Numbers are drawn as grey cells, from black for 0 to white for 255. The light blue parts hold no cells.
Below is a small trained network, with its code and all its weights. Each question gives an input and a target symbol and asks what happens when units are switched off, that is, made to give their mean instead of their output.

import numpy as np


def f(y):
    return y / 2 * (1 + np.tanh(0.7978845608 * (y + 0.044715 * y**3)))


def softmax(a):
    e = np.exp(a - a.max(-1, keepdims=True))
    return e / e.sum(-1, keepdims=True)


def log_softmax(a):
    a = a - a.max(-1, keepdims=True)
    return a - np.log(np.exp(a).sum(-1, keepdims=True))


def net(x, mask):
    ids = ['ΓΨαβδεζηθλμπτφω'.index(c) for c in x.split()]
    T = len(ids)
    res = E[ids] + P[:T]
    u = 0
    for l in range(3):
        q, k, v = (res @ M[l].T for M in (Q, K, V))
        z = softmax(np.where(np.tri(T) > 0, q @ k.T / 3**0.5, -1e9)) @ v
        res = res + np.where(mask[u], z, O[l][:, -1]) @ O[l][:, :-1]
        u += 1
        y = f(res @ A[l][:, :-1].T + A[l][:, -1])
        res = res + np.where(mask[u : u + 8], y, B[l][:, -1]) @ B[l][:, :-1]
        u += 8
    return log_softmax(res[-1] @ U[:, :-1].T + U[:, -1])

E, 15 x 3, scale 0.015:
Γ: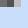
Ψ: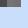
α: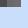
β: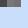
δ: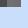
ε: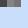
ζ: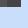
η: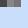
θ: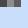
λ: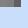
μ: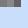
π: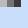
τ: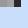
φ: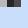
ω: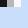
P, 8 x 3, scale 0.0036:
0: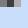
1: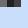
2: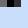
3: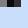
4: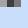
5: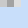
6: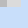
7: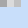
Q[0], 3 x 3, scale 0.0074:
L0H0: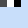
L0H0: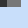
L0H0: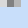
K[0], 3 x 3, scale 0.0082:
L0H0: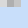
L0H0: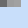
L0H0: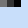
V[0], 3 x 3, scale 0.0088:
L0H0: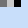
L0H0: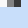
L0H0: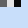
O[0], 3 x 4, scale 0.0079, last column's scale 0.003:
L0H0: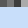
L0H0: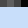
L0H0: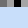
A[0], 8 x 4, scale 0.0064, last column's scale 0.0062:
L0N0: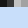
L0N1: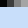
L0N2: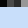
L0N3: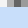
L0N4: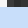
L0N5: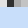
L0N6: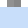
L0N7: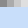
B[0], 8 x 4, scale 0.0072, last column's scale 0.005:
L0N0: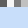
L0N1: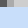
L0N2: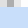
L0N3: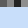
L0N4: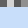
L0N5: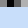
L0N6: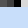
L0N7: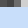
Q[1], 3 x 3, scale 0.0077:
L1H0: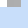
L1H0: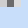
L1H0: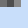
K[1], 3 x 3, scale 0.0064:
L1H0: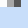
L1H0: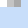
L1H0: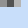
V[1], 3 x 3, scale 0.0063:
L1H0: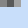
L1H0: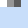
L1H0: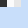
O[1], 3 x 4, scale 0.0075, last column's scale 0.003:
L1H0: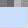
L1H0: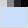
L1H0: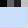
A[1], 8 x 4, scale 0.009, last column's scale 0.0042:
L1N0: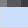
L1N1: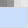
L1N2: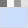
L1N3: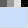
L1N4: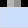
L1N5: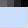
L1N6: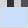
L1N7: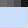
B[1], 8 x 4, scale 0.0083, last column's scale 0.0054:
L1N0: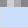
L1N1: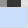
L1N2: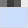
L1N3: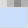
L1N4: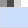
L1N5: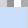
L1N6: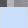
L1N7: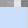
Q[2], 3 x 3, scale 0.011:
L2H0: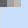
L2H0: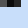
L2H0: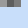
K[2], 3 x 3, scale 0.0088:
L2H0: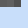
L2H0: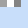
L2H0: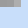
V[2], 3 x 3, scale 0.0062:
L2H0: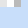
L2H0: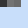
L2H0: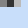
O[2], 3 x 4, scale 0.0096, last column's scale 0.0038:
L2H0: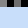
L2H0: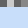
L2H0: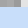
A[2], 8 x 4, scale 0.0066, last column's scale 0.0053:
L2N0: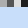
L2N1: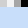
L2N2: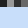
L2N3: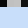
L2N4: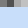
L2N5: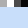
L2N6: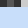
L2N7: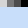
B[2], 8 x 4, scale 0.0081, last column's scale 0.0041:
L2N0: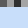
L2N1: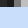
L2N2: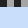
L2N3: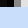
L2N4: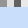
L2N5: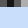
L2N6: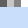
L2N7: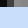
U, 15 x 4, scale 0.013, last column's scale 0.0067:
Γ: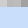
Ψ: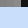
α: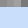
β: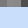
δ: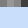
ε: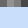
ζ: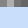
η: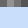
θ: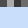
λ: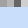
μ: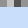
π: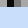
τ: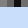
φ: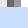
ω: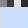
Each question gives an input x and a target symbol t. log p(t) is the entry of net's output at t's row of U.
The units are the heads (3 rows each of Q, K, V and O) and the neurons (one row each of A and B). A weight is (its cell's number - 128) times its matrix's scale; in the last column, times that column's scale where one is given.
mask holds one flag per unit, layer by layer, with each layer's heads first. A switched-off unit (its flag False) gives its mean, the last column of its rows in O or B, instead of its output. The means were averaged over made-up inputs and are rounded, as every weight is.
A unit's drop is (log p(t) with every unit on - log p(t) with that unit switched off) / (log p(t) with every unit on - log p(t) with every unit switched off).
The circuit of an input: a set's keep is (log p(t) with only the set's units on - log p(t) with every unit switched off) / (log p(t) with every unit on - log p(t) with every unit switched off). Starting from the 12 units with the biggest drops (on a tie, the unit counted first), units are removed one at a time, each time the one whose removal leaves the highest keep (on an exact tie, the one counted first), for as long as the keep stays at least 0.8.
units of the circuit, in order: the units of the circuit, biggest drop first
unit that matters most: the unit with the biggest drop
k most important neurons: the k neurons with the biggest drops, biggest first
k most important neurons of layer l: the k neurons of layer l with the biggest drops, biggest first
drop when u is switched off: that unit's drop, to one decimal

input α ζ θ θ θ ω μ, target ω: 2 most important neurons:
L1N5, L0N2
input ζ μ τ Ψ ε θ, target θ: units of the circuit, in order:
L0H0, L2H0
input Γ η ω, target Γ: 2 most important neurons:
L1N3, L0N5
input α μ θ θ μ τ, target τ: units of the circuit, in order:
L2N5, L0H0, L1N4
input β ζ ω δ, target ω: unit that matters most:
L1H0
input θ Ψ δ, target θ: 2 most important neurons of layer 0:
L0N5, L0N7
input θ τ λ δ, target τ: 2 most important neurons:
L1N4, L1N5
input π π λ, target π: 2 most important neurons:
L0N2, L0N0
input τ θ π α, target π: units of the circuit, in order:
L2H0, L1H0
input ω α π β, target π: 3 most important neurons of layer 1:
L1N5, L1N7, L1N0
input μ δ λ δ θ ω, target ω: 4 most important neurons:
L1N4, L0N2, L0N7, L2N3
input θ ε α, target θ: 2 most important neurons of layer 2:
L2N2, L2N3
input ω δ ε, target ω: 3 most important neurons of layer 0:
L0N7, L0N2, L0N0
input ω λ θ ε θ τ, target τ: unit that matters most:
L0H0
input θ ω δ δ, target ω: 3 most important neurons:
L0N2, L2N3, L0N7
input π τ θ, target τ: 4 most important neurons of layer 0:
L0N2, L0N5, L0N4, L0N7
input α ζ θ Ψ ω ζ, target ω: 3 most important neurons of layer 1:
L1N5, L1N1, L1N7
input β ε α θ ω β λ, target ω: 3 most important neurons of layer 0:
L0N2, L0N6, L0N7
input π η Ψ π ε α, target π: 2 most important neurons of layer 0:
L0N6, L0N3
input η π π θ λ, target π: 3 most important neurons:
L1N5, L0N0, L0N6
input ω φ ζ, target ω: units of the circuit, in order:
L0H0
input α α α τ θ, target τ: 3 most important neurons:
L1N5, L1N2, L1N4
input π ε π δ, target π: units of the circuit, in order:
L2H0, L1H0
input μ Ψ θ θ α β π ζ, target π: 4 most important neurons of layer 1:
L1N5, L1N0, L1N7, L1N2
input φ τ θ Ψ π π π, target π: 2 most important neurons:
L2N7, L0N2
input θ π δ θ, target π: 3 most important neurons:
L1N2, L1N5, L0N6
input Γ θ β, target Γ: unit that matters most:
L1H0
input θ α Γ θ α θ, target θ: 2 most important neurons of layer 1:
L1N5, L1N3
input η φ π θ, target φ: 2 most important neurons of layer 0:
L0N2, L0N6
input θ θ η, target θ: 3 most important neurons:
L1N5, L2N2, L1N3
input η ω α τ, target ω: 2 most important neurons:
L1N5, L2N1
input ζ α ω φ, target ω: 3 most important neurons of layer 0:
L0N7, L0N2, L0N6
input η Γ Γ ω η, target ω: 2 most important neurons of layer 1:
L1N4, L1N2
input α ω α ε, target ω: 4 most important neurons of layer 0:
L0N2, L0N7, L0N0, L0N6
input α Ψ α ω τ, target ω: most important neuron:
L1N5
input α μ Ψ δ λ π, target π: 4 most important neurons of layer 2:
L2N1, L2N5, L2N4, L2N6
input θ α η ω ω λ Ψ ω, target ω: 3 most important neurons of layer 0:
L0N7, L0N2, L0N0
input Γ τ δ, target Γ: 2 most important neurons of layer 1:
L1N1, L1N3
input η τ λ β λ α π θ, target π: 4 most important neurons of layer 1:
L1N2, L1N5, L1N0, L1N7
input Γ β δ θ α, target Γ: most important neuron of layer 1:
L1N3
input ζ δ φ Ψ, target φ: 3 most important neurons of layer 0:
L0N6, L0N5, L0N2
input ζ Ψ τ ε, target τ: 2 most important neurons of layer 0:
L0N2, L0N7
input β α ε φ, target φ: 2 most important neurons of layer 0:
L0N5, L0N4
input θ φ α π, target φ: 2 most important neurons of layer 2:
L2N3, L2N2
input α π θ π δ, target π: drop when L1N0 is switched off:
0.2
